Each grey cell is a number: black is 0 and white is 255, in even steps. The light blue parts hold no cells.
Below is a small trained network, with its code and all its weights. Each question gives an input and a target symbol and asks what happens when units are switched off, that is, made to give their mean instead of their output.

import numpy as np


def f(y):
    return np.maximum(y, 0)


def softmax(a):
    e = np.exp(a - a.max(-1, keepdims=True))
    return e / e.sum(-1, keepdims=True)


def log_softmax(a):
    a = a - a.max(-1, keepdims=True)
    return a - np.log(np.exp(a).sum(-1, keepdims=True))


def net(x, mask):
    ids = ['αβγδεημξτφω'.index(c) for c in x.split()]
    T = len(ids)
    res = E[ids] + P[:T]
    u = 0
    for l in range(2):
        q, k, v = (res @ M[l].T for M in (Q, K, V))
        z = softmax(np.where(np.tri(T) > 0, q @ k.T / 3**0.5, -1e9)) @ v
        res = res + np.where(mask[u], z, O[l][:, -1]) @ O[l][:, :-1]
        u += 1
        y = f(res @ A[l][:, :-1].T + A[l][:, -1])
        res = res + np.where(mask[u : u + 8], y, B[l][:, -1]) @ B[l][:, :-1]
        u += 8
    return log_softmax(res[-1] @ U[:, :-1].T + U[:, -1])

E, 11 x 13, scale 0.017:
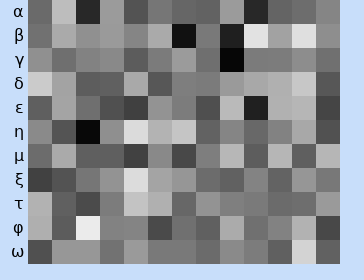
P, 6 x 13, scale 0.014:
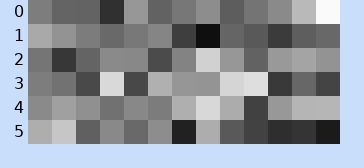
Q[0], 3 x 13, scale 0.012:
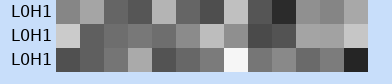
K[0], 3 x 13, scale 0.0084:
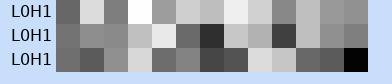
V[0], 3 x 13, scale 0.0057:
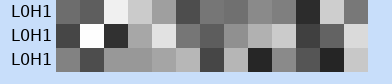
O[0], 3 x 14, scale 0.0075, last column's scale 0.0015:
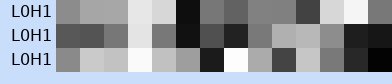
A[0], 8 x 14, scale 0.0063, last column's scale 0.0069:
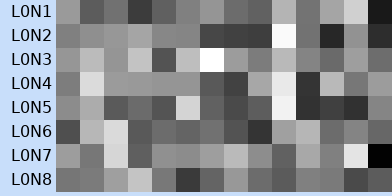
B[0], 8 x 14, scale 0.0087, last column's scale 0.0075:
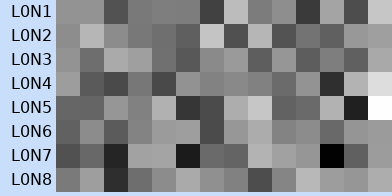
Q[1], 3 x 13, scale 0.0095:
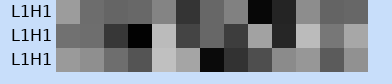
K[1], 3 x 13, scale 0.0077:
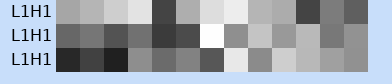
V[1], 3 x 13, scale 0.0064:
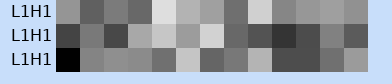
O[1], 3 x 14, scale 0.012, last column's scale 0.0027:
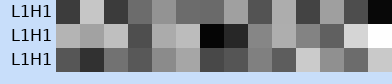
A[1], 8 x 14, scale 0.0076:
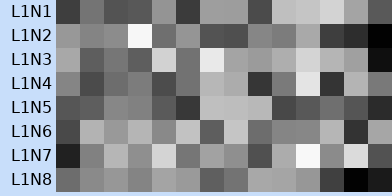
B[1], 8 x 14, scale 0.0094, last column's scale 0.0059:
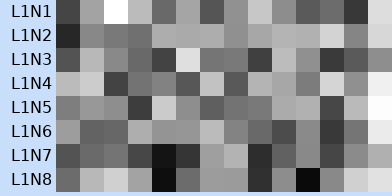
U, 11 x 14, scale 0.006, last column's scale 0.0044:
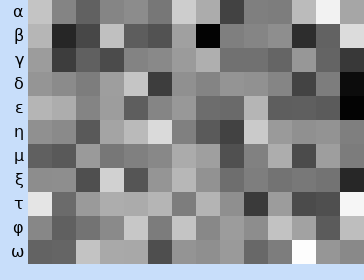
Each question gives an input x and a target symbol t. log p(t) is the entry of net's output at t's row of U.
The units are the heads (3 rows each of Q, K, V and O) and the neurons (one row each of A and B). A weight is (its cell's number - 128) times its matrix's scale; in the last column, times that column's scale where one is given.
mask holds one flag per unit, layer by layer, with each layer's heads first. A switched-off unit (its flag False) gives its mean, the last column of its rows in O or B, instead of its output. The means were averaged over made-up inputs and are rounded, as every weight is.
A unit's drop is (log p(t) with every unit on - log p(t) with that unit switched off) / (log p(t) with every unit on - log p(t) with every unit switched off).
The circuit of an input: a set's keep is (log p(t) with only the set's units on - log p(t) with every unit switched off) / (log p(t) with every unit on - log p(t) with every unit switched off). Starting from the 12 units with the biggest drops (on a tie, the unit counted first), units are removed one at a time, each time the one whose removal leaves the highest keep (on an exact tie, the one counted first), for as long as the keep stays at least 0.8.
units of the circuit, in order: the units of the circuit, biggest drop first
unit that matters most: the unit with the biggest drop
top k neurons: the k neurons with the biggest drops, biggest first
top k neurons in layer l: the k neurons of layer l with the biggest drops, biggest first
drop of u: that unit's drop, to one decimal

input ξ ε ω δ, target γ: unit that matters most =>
L0H1
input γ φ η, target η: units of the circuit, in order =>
[L1H1; L0H1]
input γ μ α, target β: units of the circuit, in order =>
[L0H1; L1H1]
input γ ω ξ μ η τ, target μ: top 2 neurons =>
[L1N8; L1N5]
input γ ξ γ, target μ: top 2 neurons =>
[L1N7; L0N7]
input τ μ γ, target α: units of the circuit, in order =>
[L1N4; L0N5]
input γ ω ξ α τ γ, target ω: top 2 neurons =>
[L0N5; L1N2]
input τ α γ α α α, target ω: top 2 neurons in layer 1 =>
[L1N2; L1N8]
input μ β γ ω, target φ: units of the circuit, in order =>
[L0H1; L1H1; L1N2; L1N5]
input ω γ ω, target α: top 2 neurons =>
[L0N2; L0N5]
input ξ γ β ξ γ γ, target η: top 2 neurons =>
[L0N8; L1N2]
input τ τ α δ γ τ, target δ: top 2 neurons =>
[L1N5; L0N5]
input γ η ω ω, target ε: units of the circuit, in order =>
[L1H1; L1N8; L0N5]
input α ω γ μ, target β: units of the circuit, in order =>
[L0H1; L0N4; L1H1]
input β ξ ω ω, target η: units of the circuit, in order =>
[L1H1]
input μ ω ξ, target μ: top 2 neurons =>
[L1N7; L0N1]
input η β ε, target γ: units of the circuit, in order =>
[L0H1; L0N1]
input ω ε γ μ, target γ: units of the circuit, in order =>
[L0H1; L0N5]
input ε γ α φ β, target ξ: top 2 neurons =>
[L1N1; L0N5]
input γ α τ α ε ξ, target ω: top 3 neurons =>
[L0N5; L1N8; L1N2]
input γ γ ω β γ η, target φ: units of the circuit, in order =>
[L0H1; L1N2]
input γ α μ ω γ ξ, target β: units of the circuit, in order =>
[L0H1; L0N4]
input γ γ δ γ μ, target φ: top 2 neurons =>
[L1N4; L0N1]
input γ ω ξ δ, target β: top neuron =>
[L0N4]
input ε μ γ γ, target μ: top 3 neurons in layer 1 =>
[L1N8; L1N5; L1N6]
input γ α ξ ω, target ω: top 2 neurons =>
[L0N5; L1N8]
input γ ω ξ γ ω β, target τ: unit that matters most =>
L0N5
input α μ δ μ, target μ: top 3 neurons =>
[L1N8; L1N5; L0N5]
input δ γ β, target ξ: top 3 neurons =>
[L1N1; L0N5; L0N8]
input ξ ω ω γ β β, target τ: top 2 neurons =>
[L0N5; L1N6]
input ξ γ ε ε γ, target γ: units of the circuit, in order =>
[L0H1; L0N1; L1H1]
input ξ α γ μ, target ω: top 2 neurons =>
[L0N5; L1N2]
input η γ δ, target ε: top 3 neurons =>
[L1N1; L1N3; L0N5]
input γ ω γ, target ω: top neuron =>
[L1N1]
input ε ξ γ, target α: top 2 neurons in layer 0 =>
[L0N5; L0N8]
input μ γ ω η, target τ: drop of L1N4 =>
0.1
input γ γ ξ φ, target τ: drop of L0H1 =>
1.1
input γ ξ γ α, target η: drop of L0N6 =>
0.0
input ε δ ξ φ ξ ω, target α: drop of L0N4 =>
0.1
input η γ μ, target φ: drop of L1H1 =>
0.6
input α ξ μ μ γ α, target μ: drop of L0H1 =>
0.4
